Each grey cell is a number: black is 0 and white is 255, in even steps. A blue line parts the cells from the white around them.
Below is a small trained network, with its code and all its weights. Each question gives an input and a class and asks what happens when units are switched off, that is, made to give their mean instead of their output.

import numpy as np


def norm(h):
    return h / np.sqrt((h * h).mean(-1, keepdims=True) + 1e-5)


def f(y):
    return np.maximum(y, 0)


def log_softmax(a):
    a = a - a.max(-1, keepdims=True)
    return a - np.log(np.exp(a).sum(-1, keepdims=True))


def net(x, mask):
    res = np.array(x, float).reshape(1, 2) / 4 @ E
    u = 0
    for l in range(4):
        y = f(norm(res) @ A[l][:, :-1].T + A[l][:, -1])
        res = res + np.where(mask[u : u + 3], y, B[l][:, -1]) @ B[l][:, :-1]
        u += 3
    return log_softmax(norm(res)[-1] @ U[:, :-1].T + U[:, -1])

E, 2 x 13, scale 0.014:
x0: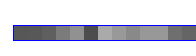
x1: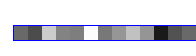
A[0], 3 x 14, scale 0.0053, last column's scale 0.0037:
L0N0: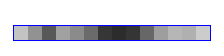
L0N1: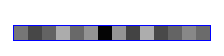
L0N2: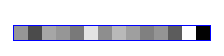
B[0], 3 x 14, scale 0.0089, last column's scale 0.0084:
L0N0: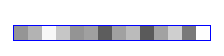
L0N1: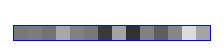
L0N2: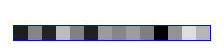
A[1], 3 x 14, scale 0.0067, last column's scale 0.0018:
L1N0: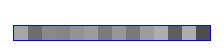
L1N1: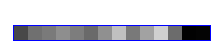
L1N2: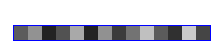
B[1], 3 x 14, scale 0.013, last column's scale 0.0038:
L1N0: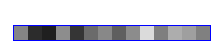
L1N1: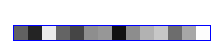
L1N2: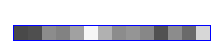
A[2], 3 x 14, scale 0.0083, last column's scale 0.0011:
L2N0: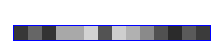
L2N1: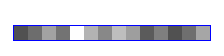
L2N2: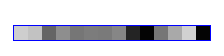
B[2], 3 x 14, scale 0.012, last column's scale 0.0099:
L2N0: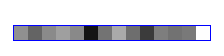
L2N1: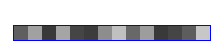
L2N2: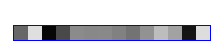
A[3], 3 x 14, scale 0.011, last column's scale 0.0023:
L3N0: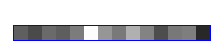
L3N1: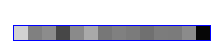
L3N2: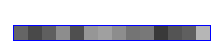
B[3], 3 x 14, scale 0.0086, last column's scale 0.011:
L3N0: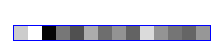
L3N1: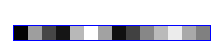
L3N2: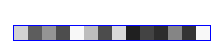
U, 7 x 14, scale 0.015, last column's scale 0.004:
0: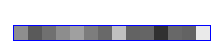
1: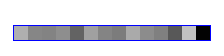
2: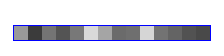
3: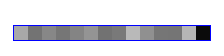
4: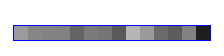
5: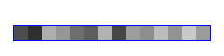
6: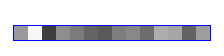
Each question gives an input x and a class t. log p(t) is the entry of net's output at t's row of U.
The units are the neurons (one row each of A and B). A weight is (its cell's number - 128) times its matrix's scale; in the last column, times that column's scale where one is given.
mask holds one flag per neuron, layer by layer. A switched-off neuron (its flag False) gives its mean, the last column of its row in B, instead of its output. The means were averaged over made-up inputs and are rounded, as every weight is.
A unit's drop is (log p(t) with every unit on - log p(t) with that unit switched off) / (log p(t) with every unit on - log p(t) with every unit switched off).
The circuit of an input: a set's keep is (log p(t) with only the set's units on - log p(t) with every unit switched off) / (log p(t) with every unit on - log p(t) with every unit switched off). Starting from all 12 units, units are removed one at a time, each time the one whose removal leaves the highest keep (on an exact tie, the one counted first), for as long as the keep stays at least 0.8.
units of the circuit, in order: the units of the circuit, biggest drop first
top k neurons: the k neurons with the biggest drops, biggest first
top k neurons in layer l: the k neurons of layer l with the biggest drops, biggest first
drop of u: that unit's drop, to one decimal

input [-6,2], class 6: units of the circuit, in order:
L1N2, L3N2
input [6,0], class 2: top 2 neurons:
L1N1, L0N0
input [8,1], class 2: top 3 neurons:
L1N1, L0N0, L1N2
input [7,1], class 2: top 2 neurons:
L1N1, L0N0
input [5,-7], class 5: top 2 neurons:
L1N1, L2N2
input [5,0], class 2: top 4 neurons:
L1N1, L0N0, L1N2, L0N2
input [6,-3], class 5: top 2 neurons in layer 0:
L0N2, L0N1
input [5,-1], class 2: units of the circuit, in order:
L0N0, L1N1, L1N2
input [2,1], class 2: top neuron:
L0N2
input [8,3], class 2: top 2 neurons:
L1N1, L0N2
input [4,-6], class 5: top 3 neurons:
L1N1, L2N2, L0N1
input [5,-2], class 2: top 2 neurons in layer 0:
L0N0, L0N2
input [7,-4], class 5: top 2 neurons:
L1N1, L0N2
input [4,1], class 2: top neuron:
L1N1
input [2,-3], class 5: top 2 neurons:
L0N2, L0N1
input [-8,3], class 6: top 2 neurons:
L1N2, L2N2
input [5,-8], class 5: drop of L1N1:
0.6
